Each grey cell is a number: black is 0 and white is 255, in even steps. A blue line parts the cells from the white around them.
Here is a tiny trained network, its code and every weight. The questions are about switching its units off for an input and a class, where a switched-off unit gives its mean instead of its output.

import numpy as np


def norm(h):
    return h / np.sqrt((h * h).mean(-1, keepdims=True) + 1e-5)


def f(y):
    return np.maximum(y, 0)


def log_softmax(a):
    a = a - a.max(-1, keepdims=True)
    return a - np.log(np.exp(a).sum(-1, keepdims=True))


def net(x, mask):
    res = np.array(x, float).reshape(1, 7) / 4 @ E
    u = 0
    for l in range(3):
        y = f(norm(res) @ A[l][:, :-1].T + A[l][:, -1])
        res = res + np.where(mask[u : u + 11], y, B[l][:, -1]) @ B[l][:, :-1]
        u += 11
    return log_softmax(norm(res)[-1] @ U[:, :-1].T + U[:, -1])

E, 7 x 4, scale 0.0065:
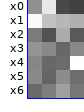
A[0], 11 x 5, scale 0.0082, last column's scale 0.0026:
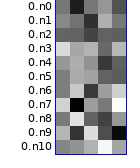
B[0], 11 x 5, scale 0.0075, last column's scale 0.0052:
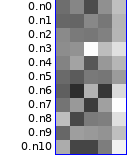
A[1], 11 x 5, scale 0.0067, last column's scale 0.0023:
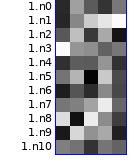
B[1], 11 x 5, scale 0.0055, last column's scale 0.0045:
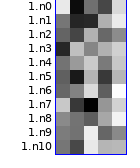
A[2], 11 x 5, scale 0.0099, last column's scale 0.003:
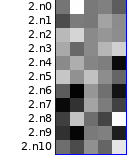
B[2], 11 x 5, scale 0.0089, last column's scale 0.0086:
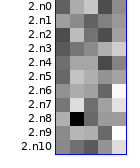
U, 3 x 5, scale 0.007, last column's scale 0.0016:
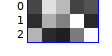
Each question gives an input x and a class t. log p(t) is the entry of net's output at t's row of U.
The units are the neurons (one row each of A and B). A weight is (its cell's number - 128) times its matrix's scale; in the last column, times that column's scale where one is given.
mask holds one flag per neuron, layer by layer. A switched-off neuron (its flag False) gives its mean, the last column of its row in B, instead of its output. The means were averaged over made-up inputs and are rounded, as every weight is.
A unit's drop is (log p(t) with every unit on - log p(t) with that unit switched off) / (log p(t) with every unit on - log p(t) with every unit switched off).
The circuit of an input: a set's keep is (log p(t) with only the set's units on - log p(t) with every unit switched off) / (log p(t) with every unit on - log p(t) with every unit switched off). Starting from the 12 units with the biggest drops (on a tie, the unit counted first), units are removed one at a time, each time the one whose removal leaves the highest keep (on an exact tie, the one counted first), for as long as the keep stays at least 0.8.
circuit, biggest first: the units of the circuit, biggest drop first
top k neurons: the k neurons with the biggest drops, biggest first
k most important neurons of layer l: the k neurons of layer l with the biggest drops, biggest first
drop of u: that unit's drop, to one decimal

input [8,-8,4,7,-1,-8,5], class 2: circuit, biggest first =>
2.n8
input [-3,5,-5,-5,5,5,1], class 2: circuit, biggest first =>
2.n7; 0.n10
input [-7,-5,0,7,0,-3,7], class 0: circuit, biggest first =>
2.n9; 2.n6
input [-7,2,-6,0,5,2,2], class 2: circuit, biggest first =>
0.n10; 1.n7
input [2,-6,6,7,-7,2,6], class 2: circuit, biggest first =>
2.n8; 0.n3
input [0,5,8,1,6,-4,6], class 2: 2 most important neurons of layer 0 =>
0.n10; 0.n7
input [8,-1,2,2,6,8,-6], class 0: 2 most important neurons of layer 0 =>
0.n10; 0.n6
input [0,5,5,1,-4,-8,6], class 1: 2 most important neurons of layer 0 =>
0.n3; 0.n5
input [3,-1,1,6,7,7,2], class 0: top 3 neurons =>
0.n3; 2.n9; 2.n6
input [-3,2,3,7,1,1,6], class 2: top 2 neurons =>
1.n7; 2.n7
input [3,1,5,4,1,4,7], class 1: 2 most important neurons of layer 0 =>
0.n10; 0.n9
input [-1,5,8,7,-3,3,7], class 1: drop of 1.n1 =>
0.2
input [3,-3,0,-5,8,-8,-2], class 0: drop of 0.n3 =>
0.3
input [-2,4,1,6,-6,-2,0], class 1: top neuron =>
0.n3
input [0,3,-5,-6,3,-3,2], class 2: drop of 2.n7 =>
0.2
